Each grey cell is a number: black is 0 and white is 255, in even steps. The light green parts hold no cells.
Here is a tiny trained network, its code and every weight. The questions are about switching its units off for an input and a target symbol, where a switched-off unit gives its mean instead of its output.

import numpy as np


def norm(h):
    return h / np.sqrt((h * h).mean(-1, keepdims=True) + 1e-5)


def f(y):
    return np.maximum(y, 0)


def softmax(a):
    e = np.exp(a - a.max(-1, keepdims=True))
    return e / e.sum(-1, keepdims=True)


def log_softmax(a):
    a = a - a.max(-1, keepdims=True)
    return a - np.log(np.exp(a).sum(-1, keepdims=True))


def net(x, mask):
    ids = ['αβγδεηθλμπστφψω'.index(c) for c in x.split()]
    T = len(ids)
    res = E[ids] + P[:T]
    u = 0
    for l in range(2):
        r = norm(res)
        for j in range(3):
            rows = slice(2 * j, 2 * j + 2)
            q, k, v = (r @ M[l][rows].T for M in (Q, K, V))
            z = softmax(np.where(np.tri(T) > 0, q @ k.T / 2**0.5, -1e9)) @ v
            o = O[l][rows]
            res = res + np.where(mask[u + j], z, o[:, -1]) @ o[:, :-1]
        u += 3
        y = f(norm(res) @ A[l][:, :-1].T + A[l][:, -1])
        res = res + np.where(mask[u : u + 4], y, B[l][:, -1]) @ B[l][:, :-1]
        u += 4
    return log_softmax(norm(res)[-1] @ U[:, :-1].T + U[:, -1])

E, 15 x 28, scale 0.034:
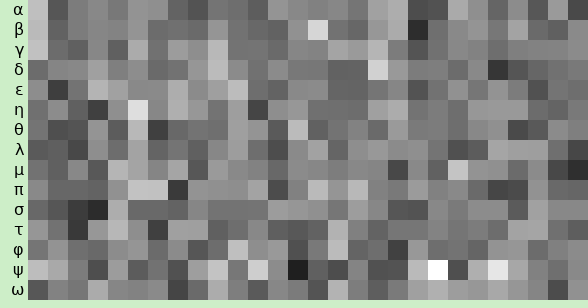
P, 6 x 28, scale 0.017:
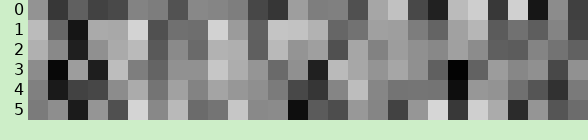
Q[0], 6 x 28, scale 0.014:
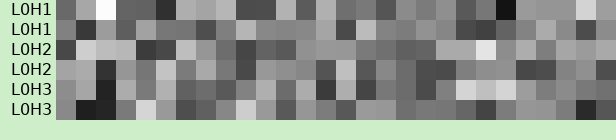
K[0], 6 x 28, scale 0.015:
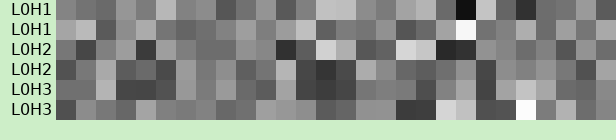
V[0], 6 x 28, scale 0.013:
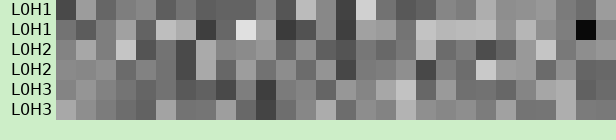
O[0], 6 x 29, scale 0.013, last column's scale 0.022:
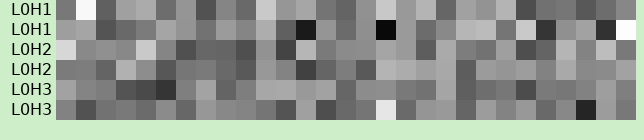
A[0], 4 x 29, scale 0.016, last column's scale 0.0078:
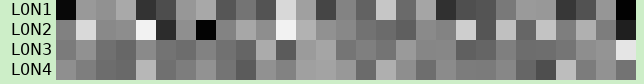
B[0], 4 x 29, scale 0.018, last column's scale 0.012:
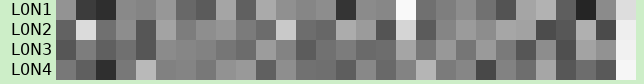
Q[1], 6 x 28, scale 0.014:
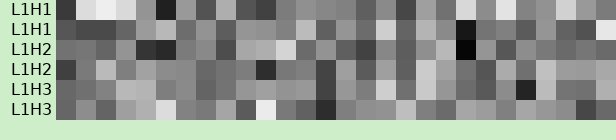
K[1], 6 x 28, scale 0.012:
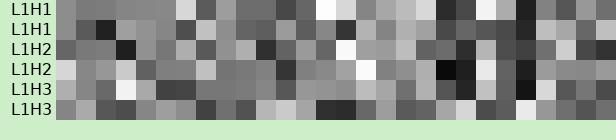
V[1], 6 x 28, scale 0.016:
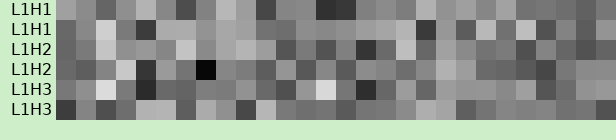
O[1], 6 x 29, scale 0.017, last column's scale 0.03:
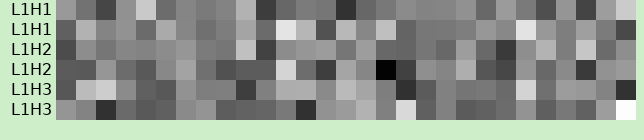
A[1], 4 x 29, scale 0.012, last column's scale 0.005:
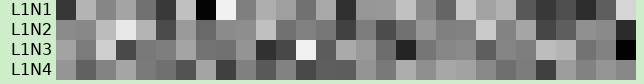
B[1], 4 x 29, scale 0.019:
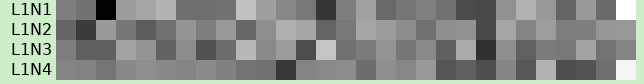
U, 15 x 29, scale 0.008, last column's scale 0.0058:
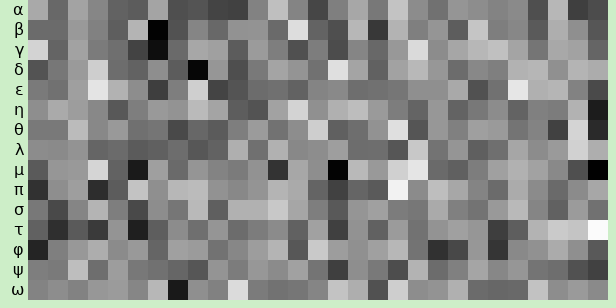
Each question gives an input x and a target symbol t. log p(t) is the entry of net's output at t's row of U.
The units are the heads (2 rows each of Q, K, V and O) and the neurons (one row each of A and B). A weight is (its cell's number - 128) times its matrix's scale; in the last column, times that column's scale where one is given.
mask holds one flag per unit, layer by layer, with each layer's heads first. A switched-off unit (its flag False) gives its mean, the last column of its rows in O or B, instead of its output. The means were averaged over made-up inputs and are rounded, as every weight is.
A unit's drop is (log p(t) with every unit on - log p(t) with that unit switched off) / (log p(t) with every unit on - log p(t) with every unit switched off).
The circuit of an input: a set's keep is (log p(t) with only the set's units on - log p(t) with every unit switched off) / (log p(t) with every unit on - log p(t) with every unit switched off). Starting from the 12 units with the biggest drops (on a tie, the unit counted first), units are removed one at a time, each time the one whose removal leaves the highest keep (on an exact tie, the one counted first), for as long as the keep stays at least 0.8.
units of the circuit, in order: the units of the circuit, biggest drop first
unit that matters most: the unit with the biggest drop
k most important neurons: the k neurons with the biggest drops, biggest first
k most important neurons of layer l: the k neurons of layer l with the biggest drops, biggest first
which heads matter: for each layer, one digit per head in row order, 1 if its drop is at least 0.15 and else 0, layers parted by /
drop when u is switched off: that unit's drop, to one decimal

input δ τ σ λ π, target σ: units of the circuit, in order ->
[L0N1; L0H1]
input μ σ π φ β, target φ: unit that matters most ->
L0H1
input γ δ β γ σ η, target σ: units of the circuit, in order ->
[L0H1; L0N1; L0H2]
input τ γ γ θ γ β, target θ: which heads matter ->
000 / 010
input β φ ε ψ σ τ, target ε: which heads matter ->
100 / 101
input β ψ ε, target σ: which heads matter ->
100 / 101
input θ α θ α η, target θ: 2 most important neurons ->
[L0N4; L1N1]
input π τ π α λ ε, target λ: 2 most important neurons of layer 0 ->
[L0N4; L0N2]
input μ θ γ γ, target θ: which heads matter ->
001 / 010
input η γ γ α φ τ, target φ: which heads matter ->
101 / 000
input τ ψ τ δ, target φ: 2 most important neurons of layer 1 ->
[L1N4; L1N2]
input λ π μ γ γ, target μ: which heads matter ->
010 / 000
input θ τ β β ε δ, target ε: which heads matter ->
101 / 001
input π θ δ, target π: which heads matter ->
110 / 000
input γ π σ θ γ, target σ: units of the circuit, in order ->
[L0H1; L0N1]
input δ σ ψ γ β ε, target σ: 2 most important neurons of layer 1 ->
[L1N2; L1N1]
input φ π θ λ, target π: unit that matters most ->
L0H2
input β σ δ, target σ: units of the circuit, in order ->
[L0H1; L0N1; L0H2]
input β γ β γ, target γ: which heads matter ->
101 / 101
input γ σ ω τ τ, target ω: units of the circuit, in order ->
[L0H1]
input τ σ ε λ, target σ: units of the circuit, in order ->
[L0N1; L0H1]
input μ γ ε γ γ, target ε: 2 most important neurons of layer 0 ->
[L0N4; L0N2]
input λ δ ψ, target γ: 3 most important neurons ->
[L0N4; L0N3; L0N1]
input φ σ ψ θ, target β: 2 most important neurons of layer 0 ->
[L0N4; L0N1]
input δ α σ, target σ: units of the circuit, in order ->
[L0H1; L0N1; L0H2]
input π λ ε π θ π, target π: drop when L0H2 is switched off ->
0.7
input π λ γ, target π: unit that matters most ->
L0H2
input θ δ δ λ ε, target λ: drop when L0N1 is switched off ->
0.0
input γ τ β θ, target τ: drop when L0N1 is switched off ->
0.1
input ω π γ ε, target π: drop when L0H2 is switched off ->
0.9
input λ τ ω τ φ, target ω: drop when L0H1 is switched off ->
1.2
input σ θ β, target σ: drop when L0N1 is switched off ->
0.8
